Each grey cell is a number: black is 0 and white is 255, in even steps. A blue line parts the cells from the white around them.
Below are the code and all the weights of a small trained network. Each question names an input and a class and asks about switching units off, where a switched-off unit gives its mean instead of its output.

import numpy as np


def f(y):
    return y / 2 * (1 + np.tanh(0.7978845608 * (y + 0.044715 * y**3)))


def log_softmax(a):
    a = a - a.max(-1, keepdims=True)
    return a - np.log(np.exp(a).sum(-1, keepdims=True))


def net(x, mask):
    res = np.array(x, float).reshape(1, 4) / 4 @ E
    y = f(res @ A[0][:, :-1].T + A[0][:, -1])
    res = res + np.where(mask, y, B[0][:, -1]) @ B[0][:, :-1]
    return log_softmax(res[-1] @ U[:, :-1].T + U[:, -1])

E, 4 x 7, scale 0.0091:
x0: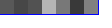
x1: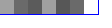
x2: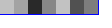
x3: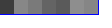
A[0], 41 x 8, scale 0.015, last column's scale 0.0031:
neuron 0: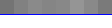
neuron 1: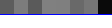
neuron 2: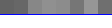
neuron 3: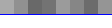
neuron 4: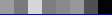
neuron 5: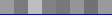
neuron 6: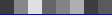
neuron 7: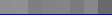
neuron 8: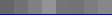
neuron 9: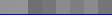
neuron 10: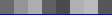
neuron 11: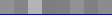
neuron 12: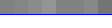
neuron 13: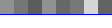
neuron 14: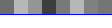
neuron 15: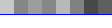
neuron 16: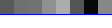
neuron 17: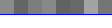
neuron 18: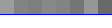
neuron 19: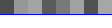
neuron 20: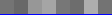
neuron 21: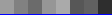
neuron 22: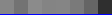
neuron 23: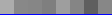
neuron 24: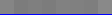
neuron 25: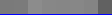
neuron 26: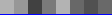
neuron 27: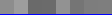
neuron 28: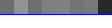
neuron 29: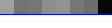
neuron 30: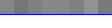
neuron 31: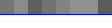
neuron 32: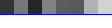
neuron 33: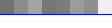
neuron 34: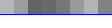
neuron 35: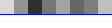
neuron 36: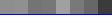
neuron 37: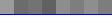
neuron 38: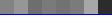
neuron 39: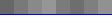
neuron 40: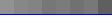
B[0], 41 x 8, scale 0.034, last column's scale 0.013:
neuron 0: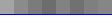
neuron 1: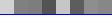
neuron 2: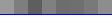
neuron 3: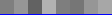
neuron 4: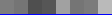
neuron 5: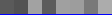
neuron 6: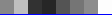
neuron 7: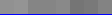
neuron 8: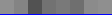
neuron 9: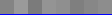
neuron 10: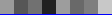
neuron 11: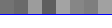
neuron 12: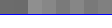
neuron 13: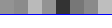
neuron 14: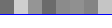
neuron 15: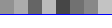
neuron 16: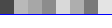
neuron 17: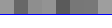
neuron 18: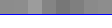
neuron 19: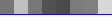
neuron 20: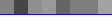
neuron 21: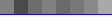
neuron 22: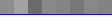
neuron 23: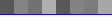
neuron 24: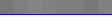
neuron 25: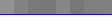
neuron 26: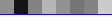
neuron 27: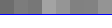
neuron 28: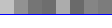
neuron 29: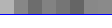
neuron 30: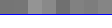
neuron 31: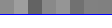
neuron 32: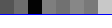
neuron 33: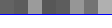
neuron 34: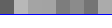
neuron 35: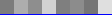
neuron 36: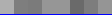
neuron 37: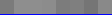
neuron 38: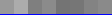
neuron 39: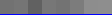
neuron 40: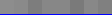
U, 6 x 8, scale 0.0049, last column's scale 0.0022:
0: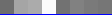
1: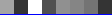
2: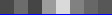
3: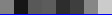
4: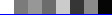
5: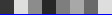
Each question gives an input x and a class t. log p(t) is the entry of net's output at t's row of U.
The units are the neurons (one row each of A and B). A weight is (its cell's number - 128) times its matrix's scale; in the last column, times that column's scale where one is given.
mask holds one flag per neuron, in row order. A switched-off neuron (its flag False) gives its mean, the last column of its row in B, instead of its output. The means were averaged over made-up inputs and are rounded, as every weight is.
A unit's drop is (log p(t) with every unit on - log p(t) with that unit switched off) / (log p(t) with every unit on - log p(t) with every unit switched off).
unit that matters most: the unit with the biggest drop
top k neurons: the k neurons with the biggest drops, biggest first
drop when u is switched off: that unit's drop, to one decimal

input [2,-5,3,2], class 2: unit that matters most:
neuron 13
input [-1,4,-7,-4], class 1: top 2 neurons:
[neuron 32; neuron 6]
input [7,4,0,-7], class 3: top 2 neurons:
[neuron 16; neuron 32]
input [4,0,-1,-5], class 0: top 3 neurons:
[neuron 6; neuron 10; neuron 4]
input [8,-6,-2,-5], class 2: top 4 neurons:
[neuron 14; neuron 19; neuron 13; neuron 33]
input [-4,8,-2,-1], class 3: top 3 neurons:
[neuron 16; neuron 10; neuron 14]
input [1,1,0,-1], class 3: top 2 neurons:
[neuron 16; neuron 35]
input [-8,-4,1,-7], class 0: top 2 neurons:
[neuron 15; neuron 26]
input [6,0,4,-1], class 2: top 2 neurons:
[neuron 32; neuron 15]
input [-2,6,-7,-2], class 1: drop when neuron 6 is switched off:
0.3
